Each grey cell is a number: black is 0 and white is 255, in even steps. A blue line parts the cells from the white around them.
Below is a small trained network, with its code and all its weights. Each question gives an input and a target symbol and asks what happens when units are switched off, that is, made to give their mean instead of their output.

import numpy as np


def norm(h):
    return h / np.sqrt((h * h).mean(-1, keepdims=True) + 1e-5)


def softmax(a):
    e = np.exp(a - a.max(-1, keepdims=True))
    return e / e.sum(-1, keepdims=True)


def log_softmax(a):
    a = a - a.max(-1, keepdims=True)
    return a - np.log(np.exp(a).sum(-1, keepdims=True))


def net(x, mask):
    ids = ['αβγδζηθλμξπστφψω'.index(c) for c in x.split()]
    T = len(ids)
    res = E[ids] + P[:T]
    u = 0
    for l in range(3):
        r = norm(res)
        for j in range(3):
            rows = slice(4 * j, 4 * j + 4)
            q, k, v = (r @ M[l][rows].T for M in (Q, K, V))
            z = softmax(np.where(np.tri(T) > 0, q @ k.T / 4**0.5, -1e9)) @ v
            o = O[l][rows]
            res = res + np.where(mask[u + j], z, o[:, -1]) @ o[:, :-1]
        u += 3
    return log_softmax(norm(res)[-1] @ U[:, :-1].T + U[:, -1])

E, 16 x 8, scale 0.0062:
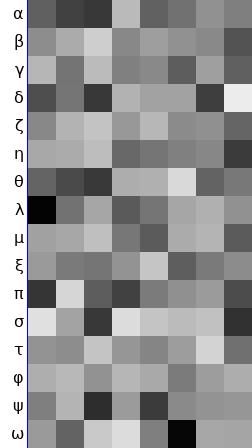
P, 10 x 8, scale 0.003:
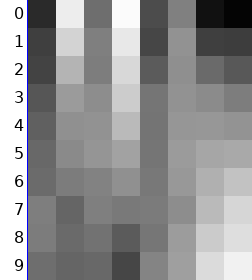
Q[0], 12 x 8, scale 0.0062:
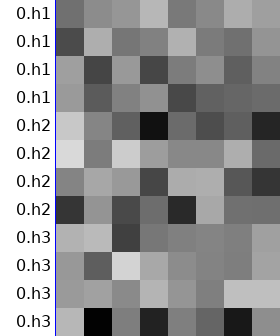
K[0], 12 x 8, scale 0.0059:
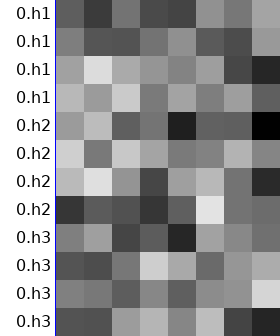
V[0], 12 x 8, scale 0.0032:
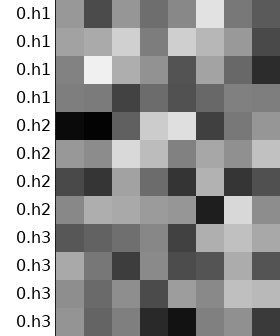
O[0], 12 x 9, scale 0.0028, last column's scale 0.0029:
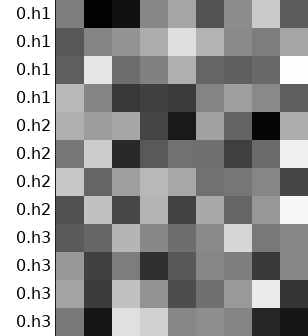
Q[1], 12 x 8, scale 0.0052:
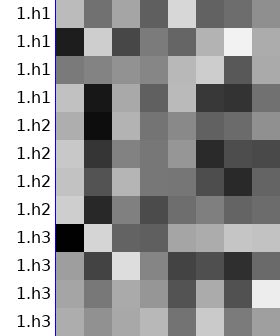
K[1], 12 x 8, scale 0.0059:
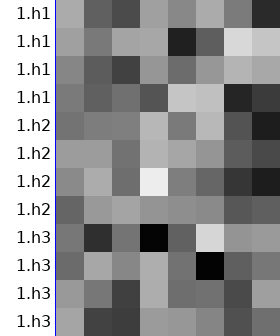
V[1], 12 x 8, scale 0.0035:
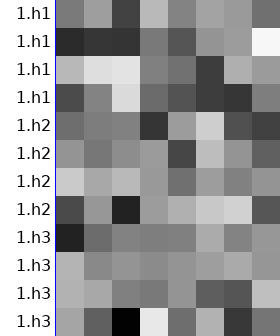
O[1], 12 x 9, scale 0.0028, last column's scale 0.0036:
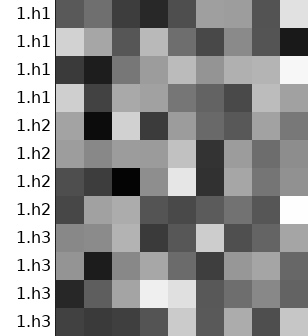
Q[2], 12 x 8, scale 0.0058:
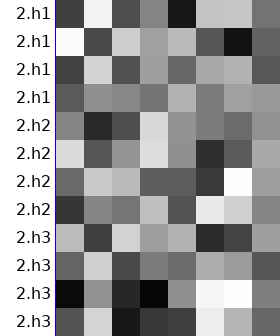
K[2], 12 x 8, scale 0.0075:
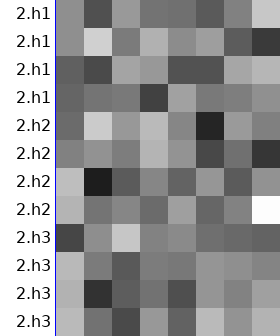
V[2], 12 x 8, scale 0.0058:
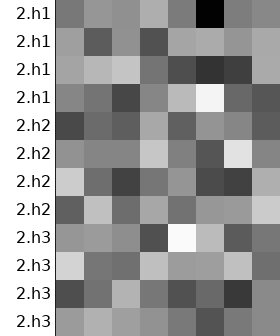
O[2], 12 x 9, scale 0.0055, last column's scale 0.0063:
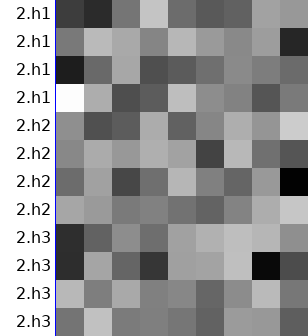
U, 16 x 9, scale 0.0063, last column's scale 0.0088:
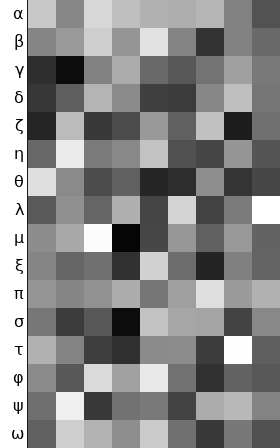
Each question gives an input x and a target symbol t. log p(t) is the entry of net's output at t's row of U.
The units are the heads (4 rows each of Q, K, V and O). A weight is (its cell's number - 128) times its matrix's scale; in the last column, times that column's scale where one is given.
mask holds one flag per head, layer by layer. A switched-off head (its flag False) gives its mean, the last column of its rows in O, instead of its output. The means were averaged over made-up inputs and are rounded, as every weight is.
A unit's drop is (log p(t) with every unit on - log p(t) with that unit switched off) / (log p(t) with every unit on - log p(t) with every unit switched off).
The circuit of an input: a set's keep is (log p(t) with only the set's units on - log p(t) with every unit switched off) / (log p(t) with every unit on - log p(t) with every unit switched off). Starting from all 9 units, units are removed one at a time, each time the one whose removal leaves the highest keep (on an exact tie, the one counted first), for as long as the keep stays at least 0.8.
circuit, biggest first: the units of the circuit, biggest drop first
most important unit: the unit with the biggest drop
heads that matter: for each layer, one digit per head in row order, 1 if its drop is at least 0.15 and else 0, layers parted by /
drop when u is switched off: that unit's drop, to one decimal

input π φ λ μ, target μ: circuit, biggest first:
1.h3; 2.h1; 1.h2
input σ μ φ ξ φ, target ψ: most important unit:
0.h3
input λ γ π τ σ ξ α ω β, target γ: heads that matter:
000 / 000 / 100
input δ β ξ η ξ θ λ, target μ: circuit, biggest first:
2.h1; 1.h2
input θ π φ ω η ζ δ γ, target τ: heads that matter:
010 / 000 / 110
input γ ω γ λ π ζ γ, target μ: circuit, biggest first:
1.h3; 2.h1; 0.h2; 1.h2
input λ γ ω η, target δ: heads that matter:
000 / 000 / 101
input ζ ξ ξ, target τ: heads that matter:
001 / 000 / 101
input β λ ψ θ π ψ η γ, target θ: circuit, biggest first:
2.h3; 1.h1
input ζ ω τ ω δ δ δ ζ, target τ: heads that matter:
000 / 000 / 010
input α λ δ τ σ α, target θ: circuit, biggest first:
2.h1; 0.h2
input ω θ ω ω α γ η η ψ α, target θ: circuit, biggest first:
2.h3; 0.h2; 2.h1
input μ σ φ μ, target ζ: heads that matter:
000 / 000 / 001
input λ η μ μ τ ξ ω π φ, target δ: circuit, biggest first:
2.h1
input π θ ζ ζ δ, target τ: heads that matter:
000 / 000 / 101
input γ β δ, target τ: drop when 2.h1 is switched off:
0.4
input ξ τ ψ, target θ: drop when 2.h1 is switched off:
0.3
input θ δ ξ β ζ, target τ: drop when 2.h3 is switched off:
0.2
